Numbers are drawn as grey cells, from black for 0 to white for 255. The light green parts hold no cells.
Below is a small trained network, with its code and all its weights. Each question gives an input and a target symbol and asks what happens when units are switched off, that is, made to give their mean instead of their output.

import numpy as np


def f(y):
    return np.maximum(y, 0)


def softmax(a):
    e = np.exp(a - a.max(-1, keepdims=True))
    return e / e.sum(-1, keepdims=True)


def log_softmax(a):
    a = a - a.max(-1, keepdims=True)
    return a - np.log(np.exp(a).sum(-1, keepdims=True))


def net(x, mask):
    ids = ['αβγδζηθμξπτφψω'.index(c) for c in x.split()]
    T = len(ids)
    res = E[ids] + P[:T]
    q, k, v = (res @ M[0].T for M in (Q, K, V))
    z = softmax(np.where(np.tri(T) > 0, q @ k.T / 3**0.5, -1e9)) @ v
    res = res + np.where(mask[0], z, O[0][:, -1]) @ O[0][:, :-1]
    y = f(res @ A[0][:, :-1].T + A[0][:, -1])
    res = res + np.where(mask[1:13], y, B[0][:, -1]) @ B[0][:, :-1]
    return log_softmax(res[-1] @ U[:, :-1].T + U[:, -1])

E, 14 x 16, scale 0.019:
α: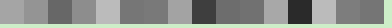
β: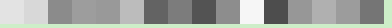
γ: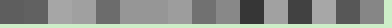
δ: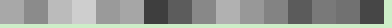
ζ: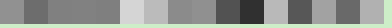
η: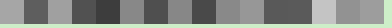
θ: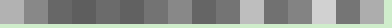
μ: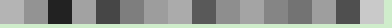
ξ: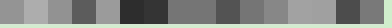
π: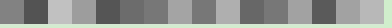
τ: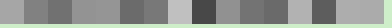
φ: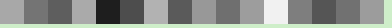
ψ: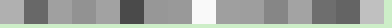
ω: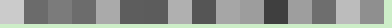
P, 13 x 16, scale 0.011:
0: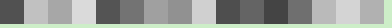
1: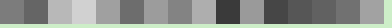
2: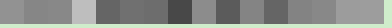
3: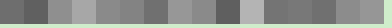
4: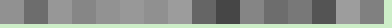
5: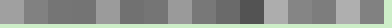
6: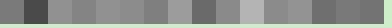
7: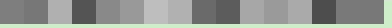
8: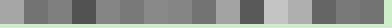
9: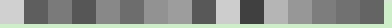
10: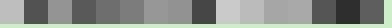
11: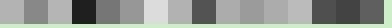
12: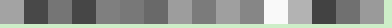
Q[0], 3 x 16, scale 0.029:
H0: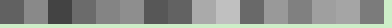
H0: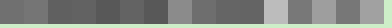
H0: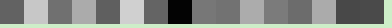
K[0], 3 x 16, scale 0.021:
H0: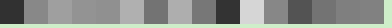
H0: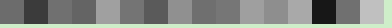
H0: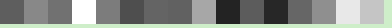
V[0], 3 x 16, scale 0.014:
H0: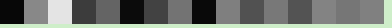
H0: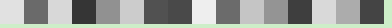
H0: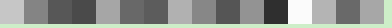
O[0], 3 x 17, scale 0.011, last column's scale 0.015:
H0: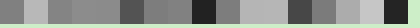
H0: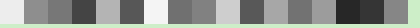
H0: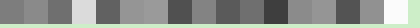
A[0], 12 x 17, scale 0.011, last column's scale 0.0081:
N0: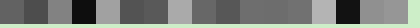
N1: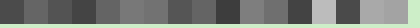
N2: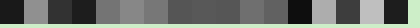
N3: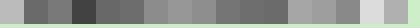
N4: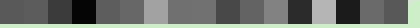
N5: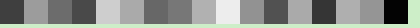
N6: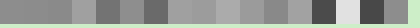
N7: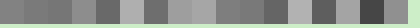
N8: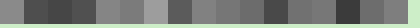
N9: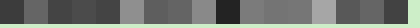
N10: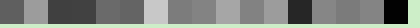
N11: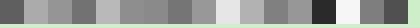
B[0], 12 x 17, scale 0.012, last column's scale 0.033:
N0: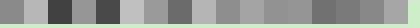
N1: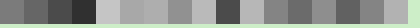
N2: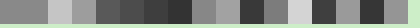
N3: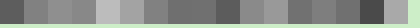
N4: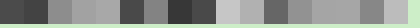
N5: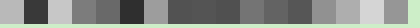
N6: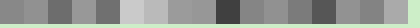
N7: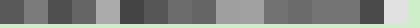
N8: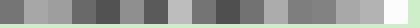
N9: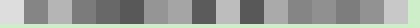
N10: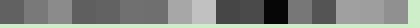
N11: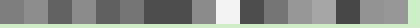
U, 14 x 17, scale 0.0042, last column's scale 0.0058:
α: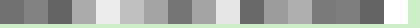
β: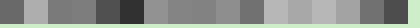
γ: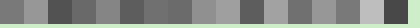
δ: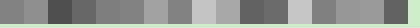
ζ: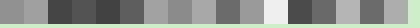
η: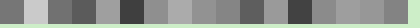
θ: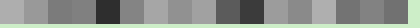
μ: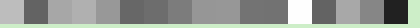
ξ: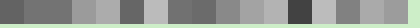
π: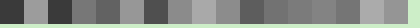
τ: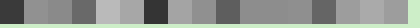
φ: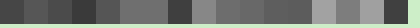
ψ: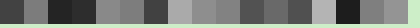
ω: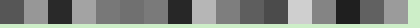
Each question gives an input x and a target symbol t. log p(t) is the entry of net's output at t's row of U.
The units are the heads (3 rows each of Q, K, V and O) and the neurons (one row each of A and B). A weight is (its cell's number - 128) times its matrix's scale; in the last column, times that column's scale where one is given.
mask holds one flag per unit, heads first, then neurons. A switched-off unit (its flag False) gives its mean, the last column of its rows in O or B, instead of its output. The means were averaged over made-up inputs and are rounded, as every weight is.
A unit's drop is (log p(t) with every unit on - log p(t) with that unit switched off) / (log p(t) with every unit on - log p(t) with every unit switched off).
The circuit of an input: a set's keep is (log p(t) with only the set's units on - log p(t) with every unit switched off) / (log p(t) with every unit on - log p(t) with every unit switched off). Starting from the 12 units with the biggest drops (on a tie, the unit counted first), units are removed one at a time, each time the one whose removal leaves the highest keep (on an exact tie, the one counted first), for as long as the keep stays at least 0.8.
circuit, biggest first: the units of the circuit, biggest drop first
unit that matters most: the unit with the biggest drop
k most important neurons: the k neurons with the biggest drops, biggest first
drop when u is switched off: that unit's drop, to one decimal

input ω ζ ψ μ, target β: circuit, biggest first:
[N8; H0; N4; N1]
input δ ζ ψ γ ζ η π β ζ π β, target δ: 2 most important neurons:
[N10; N0]
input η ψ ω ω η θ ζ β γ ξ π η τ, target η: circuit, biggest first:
[H0; N10]
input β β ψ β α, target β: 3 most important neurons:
[N8; N4; N1]
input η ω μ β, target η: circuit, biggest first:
[H0; N10]
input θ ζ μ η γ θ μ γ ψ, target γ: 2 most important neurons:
[N11; N5]
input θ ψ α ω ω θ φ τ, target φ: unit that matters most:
N5
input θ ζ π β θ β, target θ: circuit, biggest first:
[H0; N7]
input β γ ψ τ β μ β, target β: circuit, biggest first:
[N8; H0; N4]
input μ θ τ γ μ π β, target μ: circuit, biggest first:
[N9; H0]
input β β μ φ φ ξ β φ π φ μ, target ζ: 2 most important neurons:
[N4; N6]
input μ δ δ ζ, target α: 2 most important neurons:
[N4; N0]
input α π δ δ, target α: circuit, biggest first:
[N8; H0]
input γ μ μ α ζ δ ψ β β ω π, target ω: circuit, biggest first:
[N8; H0]
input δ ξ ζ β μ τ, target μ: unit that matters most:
N9
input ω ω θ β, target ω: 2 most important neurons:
[N8; N9]
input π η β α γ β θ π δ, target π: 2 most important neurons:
[N11; N9]
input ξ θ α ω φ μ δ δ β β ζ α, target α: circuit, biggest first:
[N4; H0]
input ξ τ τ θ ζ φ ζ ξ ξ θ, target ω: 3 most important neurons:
[N2; N8; N9]
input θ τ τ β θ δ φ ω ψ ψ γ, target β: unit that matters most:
N8
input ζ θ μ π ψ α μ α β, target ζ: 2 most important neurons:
[N5; N6]
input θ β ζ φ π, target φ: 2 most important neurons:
[N5; N11]
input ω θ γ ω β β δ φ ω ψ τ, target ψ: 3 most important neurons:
[N7; N4; N2]
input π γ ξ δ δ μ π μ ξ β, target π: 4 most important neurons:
[N11; N9; N4; N6]
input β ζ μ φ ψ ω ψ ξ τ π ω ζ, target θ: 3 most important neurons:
[N7; N9; N4]
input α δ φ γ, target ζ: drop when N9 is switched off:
0.0
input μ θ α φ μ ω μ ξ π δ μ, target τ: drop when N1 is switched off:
0.1
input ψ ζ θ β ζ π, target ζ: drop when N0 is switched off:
0.2
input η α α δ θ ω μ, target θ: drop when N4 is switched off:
0.3
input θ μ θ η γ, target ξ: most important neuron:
[N4]
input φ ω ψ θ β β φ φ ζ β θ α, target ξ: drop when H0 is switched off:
0.7
